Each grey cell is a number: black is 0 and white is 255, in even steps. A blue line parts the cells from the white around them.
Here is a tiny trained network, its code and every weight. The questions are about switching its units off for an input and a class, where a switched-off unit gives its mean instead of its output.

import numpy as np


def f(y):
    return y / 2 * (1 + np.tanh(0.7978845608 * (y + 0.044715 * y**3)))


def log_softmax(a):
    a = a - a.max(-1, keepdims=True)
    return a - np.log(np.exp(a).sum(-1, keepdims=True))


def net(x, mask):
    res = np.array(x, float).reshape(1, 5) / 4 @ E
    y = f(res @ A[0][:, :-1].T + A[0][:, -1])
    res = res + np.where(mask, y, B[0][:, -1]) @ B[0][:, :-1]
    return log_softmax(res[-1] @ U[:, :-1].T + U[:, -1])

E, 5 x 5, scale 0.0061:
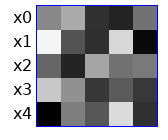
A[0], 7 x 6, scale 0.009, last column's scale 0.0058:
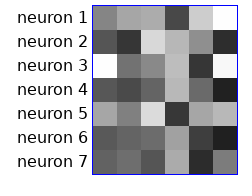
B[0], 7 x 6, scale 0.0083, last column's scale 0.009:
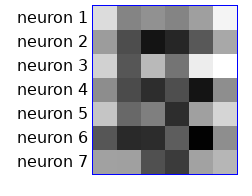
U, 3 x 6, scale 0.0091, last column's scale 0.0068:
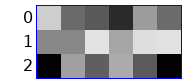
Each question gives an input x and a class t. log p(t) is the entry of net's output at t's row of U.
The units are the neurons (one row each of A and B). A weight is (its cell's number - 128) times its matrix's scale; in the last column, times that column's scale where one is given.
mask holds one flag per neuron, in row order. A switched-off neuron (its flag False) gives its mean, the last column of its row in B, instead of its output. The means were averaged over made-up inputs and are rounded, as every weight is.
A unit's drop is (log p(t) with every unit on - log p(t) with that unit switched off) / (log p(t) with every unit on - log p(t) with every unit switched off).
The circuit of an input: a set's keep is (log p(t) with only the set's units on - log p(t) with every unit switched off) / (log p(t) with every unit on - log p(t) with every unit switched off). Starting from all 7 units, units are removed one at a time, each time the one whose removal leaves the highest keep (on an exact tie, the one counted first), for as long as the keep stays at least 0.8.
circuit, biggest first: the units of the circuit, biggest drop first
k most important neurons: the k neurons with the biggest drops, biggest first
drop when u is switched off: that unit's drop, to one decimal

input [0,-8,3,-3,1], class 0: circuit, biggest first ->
neuron 2
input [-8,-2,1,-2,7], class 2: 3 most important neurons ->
neuron 3; neuron 5; neuron 1
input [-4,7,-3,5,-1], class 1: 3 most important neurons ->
neuron 3; neuron 2; neuron 5
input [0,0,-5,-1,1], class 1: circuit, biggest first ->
neuron 2; neuron 5
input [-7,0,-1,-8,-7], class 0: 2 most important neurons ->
neuron 2; neuron 5
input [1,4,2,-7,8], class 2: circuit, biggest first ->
neuron 1; neuron 3
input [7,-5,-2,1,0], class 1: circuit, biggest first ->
neuron 2; neuron 7
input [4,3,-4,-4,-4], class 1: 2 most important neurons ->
neuron 2; neuron 7
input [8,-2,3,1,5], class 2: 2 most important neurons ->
neuron 3; neuron 5
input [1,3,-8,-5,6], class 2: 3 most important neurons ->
neuron 1; neuron 5; neuron 3
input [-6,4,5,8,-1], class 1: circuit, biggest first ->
neuron 3; neuron 2
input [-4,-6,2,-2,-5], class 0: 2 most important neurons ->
neuron 5; neuron 2
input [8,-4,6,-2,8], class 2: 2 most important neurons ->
neuron 3; neuron 5
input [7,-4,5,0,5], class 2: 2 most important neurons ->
neuron 3; neuron 5
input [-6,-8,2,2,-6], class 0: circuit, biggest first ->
neuron 5
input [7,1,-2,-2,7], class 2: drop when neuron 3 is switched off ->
0.3
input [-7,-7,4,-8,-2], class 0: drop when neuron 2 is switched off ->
0.7
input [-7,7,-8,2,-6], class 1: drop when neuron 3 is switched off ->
0.1
